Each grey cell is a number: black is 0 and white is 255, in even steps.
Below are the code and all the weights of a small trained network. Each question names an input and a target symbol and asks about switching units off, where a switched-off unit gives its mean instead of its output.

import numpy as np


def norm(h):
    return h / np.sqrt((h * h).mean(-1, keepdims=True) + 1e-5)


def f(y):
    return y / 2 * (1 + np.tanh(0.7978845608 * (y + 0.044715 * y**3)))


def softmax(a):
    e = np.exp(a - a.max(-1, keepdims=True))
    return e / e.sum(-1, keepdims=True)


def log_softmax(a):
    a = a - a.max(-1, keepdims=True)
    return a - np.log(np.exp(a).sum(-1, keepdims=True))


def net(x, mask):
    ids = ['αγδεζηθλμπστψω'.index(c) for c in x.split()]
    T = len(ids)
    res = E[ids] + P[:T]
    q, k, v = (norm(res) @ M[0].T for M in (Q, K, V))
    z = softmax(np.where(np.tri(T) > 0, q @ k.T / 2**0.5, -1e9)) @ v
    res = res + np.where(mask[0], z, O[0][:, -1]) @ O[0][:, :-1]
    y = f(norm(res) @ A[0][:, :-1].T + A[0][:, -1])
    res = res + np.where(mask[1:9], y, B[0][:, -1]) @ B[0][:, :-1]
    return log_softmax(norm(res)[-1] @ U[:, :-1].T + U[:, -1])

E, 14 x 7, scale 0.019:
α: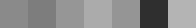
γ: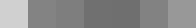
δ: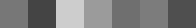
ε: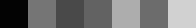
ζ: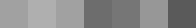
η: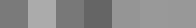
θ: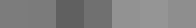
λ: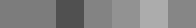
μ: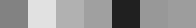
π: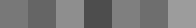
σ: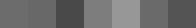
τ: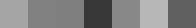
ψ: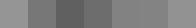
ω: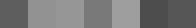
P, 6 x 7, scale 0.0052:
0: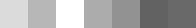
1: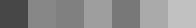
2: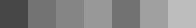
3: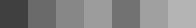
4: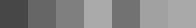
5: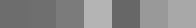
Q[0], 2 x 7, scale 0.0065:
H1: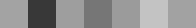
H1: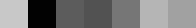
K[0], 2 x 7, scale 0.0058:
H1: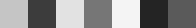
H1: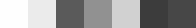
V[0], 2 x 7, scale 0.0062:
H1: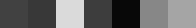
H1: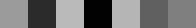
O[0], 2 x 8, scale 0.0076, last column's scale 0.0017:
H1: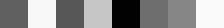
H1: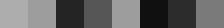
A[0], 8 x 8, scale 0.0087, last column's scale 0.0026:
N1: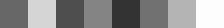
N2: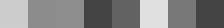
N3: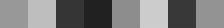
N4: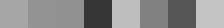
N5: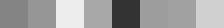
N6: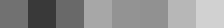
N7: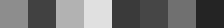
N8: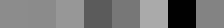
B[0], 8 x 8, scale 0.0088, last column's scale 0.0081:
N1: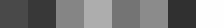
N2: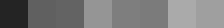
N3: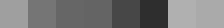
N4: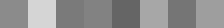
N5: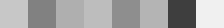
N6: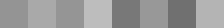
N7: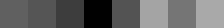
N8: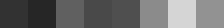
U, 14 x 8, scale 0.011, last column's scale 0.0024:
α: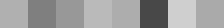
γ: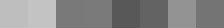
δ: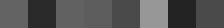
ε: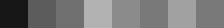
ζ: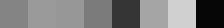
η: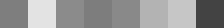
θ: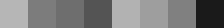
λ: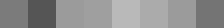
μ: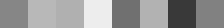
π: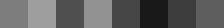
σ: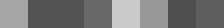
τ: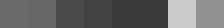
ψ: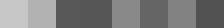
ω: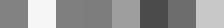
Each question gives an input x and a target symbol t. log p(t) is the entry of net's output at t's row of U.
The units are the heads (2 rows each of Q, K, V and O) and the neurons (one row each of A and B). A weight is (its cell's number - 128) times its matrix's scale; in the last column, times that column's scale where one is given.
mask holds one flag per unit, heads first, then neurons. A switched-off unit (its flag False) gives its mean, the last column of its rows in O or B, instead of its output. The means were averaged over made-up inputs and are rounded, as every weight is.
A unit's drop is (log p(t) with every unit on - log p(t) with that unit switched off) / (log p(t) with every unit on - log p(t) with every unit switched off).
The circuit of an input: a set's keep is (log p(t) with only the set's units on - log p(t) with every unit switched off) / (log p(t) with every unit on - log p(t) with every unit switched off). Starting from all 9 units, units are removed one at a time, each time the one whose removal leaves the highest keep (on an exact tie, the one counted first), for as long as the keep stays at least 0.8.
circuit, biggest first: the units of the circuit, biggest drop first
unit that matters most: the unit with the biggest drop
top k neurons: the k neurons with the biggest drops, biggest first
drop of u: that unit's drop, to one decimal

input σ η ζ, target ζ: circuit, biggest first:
N8; N1; H1
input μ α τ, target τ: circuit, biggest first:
N3
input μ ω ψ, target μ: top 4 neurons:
N6; N7; N8; N3
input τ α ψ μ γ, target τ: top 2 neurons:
N5; N2
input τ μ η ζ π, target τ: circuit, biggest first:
N5; H1
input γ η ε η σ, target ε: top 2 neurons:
N5; N7
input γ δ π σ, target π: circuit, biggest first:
H1; N3
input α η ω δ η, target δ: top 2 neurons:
N1; N6
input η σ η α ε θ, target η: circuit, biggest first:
H1; N1; N5; N6
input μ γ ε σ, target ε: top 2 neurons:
N5; N4
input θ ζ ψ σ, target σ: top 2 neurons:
N1; N2
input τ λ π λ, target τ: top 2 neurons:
N3; N5
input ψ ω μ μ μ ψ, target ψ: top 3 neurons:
N1; N4; N5
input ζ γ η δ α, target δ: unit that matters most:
N7
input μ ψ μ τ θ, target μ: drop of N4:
-0.1
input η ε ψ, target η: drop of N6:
0.2
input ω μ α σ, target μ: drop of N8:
0.3
